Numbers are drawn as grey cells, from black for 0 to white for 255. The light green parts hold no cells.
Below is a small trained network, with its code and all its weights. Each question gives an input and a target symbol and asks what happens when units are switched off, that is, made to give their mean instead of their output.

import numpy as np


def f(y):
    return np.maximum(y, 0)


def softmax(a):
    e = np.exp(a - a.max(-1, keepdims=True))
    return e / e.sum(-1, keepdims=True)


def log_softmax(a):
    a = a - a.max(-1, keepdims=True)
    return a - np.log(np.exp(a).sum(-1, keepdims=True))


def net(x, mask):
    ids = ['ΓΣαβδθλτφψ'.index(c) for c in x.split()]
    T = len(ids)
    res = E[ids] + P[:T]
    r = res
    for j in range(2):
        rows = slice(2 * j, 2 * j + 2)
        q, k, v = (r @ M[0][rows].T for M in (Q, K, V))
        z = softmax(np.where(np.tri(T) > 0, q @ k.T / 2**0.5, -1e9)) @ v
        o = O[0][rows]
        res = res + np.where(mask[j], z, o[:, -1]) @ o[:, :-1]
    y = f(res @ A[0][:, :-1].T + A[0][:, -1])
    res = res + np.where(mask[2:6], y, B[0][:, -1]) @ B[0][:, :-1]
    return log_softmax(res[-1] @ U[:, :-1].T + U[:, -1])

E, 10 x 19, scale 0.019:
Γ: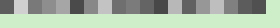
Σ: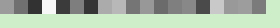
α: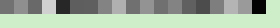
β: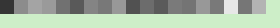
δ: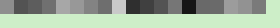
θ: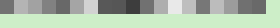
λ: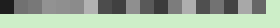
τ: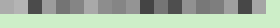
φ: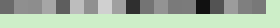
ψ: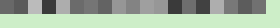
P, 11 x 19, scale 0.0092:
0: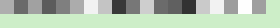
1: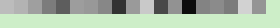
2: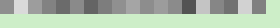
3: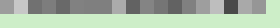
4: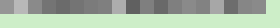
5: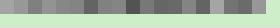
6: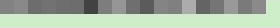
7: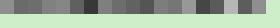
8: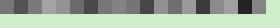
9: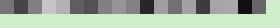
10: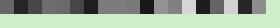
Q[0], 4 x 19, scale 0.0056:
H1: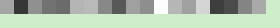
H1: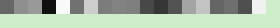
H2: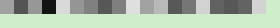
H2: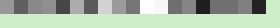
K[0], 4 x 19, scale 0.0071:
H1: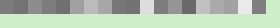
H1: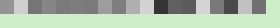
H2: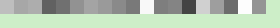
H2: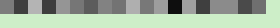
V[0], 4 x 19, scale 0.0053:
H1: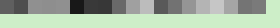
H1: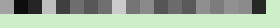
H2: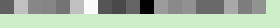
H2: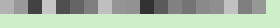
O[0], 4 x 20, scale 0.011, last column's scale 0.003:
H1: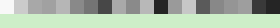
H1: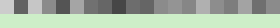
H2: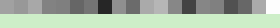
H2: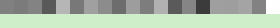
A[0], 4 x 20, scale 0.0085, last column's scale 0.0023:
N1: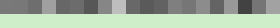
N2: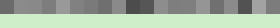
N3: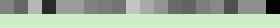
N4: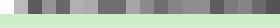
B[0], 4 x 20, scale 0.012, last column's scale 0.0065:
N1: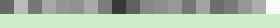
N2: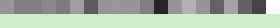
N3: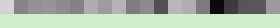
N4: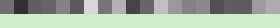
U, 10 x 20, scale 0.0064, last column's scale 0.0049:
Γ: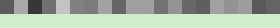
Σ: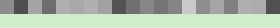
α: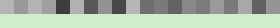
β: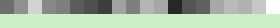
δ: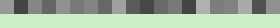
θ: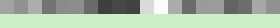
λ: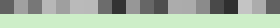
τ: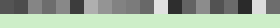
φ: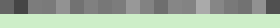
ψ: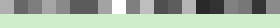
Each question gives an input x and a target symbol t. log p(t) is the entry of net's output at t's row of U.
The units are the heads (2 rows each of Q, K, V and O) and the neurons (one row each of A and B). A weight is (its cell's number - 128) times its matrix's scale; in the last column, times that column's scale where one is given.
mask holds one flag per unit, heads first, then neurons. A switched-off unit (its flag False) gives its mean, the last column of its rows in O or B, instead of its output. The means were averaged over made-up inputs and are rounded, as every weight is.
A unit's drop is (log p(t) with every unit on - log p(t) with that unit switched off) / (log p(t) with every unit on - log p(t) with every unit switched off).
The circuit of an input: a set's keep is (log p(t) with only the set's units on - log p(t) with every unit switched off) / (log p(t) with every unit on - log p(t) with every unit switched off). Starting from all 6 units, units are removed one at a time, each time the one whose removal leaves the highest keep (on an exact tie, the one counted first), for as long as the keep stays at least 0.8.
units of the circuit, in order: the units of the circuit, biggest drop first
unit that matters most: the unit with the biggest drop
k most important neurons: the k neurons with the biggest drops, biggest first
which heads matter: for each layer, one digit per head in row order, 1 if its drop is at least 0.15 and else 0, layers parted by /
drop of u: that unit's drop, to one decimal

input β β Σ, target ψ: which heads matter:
11
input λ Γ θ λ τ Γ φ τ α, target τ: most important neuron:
(N2)
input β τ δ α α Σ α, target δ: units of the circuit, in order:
(H1 N4)
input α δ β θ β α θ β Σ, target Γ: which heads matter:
01
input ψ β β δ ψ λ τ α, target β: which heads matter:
01
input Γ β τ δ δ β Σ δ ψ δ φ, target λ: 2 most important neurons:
(N1 N2)
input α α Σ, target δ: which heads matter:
10
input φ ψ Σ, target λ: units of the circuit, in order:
(H2 N1)
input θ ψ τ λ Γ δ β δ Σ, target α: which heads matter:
11
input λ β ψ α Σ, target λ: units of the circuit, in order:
(N1 H2)
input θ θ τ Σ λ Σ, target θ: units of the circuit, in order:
(H2 N1)
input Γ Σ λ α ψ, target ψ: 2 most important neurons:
(N3 N1)
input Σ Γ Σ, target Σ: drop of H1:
0.7
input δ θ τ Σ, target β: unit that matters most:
H2
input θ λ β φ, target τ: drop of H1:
1.1
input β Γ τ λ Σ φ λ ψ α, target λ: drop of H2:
0.5
